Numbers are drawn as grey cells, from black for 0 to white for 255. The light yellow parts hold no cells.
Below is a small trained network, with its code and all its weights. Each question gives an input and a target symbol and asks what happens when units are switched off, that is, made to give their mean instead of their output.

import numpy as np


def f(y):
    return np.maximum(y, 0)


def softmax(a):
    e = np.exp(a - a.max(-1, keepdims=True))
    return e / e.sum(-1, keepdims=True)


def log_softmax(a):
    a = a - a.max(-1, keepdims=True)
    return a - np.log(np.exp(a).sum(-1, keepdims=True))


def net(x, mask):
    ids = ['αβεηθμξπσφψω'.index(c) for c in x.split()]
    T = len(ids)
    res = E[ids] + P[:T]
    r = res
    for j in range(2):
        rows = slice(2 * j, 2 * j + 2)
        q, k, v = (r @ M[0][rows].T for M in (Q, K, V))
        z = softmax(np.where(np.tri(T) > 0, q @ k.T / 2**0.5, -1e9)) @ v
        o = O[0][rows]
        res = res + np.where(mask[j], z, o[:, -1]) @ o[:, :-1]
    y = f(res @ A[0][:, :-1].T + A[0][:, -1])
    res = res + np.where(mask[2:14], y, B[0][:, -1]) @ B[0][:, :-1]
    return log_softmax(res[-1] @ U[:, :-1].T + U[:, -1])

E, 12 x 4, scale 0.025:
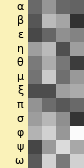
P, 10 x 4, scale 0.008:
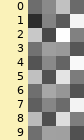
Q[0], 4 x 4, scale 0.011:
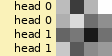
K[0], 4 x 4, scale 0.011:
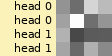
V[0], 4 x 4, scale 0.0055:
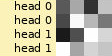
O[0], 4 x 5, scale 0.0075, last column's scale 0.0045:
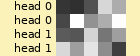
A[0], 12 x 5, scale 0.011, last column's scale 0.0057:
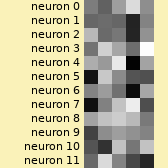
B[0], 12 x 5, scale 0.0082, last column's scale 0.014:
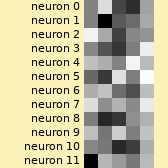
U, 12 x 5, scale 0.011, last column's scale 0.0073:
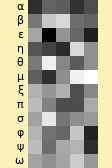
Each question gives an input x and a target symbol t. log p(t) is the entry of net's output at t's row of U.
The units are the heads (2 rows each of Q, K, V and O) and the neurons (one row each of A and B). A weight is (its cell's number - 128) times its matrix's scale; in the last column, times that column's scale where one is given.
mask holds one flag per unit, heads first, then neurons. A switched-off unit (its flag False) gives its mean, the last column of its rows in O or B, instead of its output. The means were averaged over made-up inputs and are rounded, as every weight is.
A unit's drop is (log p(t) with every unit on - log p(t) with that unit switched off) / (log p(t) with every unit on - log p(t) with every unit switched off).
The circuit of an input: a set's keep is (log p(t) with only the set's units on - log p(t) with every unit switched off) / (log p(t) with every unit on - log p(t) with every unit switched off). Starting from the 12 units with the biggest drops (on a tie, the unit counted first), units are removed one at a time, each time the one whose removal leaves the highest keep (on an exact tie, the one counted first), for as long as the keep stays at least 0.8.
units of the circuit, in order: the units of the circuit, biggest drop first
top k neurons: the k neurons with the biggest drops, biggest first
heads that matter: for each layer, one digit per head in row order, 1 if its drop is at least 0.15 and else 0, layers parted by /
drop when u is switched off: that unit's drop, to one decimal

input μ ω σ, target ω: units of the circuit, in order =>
(neuron 4)
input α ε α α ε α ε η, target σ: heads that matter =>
10
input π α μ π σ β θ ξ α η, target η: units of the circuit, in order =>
(neuron 7; neuron 6; neuron 9)
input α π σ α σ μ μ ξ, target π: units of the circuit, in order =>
(neuron 0; neuron 10)
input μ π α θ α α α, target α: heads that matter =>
01
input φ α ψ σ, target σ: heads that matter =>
00
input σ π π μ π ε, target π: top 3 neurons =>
(neuron 10; neuron 5; neuron 11)
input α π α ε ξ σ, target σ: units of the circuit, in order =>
(neuron 4; neuron 6)
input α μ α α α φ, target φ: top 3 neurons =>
(neuron 8; neuron 0; neuron 7)
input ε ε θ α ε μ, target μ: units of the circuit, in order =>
(neuron 8; neuron 6)
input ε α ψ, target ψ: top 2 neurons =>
(neuron 4; neuron 7)
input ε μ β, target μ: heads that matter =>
10
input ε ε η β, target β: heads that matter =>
10
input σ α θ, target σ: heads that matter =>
00
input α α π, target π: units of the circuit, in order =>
(neuron 5; neuron 2)
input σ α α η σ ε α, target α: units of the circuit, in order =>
(neuron 7; neuron 4)
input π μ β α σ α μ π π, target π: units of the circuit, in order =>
(neuron 5)
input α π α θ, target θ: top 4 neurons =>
(neuron 11; neuron 6; neuron 4; neuron 8)
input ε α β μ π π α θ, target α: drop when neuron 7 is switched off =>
0.4
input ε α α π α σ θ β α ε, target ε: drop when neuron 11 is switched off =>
0.2
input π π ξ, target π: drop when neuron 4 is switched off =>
0.0
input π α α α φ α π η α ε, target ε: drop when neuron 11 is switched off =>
0.3
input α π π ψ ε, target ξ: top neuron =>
(neuron 7)
